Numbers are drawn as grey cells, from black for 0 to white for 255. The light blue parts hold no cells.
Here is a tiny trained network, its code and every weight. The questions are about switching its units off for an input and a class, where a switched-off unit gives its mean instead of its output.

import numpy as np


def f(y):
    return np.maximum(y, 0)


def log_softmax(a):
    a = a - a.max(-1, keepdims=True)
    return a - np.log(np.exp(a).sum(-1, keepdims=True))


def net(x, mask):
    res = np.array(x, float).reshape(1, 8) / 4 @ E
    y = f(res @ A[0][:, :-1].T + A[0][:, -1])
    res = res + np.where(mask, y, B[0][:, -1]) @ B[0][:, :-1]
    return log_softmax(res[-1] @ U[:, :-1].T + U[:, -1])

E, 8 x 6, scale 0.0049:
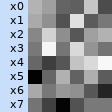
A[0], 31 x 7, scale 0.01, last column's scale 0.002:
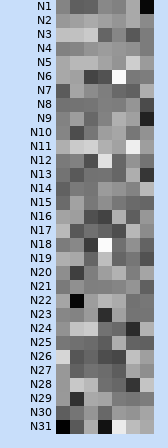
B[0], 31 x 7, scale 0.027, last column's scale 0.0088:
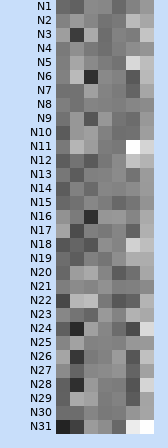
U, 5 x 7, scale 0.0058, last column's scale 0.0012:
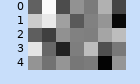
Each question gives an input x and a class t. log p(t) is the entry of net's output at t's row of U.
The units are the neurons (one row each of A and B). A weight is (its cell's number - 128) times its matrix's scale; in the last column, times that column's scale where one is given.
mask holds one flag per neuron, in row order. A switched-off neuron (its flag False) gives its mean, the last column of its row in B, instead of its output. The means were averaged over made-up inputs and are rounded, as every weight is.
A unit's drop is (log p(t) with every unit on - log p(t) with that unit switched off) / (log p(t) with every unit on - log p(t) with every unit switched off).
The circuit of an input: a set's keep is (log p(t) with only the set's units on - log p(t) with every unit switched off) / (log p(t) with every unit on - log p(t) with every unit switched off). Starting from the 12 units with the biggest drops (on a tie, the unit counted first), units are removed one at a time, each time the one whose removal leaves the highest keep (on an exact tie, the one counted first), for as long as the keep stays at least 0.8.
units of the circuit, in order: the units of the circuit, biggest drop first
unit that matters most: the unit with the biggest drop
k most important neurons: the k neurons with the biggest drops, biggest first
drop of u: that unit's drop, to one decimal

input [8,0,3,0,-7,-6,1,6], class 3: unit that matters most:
N16
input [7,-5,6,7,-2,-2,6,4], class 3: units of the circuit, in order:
[N16 N31]
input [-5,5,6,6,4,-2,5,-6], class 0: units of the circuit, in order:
[N11 N5]
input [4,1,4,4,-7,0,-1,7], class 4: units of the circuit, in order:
[N31 N11]
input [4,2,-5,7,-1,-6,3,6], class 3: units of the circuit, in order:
[N31 N11]
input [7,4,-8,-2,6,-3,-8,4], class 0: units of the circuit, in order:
[N6 N24 N28]
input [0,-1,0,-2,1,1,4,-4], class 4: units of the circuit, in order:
[N31 N18 N11]
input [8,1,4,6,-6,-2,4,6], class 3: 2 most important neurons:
[N16 N31]
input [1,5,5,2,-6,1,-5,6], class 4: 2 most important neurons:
[N31 N11]
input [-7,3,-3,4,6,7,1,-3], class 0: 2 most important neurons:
[N24 N28]
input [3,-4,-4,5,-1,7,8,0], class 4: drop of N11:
0.2
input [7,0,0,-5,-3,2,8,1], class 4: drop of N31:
0.3
